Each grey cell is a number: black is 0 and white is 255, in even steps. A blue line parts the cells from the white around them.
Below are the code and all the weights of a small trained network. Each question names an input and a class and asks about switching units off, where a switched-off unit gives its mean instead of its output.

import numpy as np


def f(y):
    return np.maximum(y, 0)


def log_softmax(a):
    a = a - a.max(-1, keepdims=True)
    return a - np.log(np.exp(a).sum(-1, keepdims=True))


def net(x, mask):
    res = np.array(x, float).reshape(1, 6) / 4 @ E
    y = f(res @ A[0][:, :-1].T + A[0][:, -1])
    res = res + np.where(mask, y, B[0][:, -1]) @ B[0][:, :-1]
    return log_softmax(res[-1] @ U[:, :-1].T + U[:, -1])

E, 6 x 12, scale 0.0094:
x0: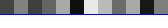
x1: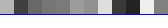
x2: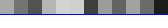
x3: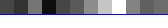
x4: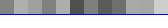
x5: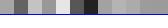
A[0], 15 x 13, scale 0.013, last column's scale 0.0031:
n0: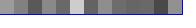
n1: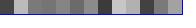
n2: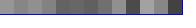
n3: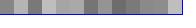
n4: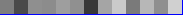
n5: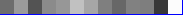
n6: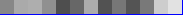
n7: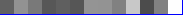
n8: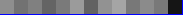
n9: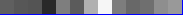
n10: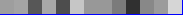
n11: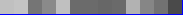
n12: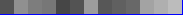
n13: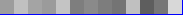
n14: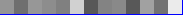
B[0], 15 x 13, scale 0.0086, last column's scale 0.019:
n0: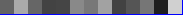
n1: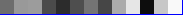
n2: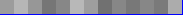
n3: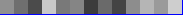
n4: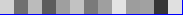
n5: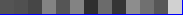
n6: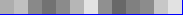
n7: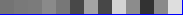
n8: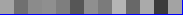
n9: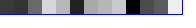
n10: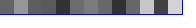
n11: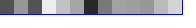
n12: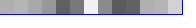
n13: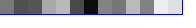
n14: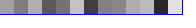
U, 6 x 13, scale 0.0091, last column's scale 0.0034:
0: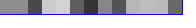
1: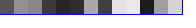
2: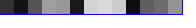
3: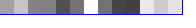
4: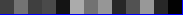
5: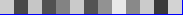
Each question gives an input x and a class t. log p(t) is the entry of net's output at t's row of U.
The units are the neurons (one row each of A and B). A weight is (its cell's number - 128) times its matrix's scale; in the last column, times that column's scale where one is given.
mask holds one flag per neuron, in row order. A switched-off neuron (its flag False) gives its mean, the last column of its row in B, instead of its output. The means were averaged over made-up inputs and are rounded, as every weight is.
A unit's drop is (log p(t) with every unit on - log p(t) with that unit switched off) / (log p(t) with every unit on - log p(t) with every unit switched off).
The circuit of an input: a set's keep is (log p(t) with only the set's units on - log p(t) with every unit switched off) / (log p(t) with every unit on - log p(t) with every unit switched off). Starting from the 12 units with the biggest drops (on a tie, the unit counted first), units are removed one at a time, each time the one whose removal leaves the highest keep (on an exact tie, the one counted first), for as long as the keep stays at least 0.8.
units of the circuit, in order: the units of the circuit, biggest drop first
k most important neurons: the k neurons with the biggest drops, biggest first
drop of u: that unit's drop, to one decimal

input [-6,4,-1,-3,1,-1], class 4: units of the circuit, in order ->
n10
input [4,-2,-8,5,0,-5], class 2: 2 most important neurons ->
n9; n14
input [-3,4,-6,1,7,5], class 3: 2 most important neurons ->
n6; n12
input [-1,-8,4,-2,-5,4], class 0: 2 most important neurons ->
n13; n11
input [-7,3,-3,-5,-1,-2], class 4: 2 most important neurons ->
n14; n10
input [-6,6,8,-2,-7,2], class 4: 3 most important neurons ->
n0; n10; n5
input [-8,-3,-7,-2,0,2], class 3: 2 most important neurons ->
n6; n12
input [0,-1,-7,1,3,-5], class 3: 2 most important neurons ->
n12; n6
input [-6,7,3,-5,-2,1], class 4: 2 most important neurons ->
n10; n0
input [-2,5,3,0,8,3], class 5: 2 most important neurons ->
n4; n14
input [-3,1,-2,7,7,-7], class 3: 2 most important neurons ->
n12; n6
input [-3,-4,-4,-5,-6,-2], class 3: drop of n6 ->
0.3
